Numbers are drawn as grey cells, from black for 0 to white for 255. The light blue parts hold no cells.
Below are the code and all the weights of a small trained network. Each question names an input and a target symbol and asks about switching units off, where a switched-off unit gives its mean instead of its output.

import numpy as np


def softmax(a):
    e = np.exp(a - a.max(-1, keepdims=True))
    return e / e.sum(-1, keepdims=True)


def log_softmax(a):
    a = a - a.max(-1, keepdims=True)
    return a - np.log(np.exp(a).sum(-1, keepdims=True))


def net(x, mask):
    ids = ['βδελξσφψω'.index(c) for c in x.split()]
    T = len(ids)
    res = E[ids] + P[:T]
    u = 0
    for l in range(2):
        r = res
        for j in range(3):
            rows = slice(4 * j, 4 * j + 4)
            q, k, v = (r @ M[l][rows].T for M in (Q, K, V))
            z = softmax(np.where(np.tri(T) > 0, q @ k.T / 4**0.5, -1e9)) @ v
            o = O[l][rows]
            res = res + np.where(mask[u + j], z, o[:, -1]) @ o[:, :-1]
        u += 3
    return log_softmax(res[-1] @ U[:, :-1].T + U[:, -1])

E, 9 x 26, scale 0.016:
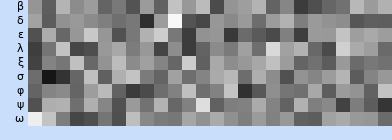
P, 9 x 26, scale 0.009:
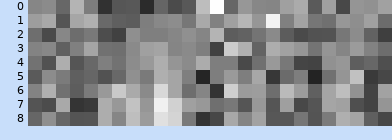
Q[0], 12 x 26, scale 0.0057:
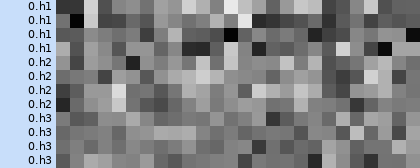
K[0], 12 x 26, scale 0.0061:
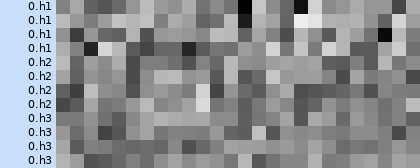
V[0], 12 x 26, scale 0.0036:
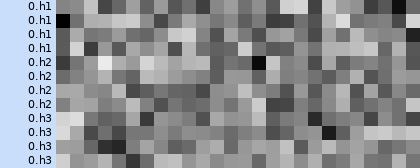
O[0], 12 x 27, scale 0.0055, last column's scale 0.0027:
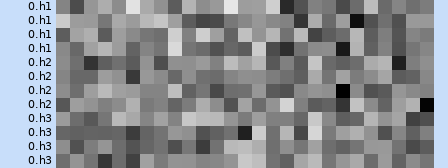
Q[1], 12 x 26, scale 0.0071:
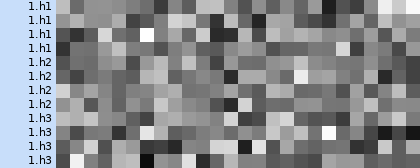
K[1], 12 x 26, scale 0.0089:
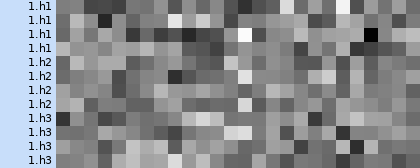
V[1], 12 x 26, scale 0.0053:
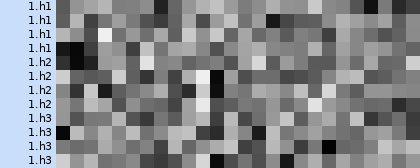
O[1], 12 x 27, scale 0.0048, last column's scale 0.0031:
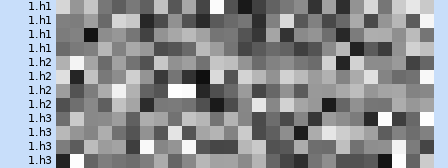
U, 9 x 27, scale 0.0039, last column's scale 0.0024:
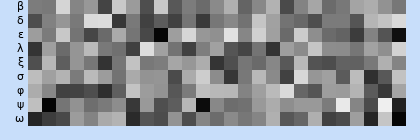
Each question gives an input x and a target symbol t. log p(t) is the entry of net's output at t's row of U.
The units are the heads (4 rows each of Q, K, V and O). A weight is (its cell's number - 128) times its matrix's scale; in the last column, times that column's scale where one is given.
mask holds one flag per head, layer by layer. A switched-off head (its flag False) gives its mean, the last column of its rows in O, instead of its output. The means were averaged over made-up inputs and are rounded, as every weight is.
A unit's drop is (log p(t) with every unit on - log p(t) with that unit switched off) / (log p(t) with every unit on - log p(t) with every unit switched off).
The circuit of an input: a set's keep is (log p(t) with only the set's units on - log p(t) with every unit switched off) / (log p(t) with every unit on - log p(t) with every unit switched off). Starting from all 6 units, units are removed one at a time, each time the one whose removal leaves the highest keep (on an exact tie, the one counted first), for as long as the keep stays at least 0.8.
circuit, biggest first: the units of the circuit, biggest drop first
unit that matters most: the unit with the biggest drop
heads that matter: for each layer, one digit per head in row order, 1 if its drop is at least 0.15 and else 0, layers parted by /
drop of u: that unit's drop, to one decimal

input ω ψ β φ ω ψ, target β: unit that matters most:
0.h1
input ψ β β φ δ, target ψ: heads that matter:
000 / 111
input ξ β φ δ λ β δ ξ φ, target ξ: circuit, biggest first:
[0.h1; 1.h3; 1.h1]
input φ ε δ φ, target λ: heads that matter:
110 / 101
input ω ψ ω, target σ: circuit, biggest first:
[1.h3; 0.h1]
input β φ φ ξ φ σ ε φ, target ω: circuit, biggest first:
[0.h1; 1.h1]
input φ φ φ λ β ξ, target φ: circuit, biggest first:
[1.h1; 0.h2]
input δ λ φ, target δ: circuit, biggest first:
[1.h3; 1.h1]
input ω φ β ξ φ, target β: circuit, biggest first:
[1.h3; 0.h1]
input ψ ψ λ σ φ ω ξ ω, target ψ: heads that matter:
100 / 001
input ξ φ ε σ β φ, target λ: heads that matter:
100 / 101
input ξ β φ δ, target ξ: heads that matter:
000 / 110
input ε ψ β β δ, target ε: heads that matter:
000 / 010
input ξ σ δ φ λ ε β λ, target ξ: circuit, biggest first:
[1.h2]
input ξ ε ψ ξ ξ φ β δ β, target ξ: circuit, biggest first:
[1.h3; 1.h1]
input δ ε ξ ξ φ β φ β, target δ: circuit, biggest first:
[0.h1; 1.h3; 1.h1]
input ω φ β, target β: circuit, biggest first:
[1.h3; 0.h2]
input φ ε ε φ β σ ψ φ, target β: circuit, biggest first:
[0.h1; 1.h3]
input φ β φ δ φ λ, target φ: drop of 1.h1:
1.2
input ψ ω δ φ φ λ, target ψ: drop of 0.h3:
0.1
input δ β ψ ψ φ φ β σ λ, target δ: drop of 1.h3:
0.3
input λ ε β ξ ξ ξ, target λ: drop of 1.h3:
0.1
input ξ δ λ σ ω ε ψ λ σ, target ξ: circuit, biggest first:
[1.h2]
